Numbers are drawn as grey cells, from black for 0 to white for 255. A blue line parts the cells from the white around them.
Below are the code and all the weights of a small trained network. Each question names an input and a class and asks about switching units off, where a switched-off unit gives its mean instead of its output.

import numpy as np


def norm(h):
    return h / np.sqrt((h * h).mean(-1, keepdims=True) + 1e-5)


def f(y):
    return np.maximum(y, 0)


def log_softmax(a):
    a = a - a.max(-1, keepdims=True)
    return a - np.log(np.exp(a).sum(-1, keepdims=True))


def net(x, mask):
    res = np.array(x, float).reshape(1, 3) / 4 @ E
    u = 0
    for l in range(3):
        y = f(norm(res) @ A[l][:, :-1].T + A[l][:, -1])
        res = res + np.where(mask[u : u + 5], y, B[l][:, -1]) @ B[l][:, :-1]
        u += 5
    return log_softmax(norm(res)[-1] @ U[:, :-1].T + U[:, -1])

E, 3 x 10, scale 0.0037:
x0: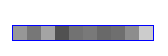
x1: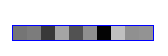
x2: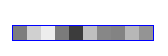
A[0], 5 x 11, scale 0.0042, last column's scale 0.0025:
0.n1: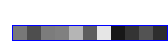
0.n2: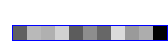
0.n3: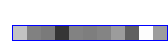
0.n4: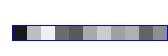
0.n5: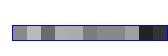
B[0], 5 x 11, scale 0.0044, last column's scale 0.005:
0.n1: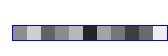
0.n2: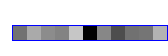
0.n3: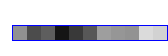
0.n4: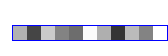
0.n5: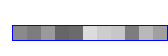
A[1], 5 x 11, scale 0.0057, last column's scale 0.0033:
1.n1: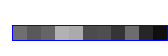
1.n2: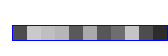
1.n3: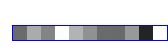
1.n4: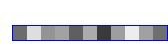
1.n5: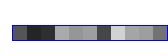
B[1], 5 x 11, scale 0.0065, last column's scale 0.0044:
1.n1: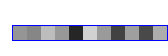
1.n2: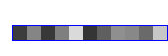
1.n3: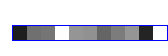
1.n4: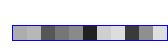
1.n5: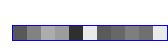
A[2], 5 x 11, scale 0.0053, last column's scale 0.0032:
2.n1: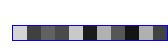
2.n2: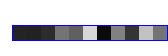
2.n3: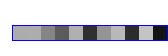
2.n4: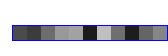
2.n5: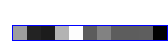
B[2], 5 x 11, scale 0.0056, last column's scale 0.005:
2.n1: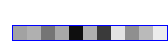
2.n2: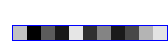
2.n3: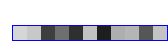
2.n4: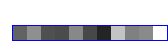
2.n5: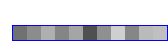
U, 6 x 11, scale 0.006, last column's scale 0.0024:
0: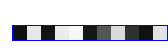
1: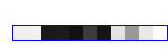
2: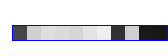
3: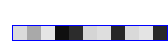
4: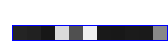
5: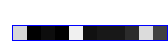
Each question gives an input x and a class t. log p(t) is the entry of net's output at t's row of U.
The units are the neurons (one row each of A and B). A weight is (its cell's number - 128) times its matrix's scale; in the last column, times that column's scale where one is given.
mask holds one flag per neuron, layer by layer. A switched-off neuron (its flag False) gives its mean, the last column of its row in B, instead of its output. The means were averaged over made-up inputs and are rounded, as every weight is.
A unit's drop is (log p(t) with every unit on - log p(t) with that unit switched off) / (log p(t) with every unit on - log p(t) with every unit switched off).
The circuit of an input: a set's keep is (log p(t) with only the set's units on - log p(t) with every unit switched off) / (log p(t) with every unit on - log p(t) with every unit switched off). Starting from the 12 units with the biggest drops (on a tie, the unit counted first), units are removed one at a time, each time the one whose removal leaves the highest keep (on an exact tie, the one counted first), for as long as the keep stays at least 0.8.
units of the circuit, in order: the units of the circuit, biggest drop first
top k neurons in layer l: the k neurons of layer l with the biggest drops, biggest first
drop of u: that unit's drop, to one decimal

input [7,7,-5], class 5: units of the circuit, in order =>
2.n2
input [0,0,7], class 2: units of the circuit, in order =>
0.n4; 0.n3; 1.n2
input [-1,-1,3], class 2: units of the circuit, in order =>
0.n4; 0.n3
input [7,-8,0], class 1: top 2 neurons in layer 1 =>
1.n5; 1.n1
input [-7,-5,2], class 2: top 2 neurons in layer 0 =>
0.n4; 0.n5
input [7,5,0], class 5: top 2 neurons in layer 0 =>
0.n3; 0.n1
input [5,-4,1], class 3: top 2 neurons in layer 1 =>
1.n4; 1.n2
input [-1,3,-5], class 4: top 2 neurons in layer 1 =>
1.n1; 1.n5
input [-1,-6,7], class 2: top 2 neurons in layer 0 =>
0.n3; 0.n5
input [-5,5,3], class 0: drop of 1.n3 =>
0.2
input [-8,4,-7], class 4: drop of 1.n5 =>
0.1
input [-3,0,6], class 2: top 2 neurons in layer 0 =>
0.n4; 0.n1
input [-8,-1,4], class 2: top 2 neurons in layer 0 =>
0.n4; 0.n5
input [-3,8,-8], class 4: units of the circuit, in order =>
1.n5
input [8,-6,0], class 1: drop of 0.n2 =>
-0.1
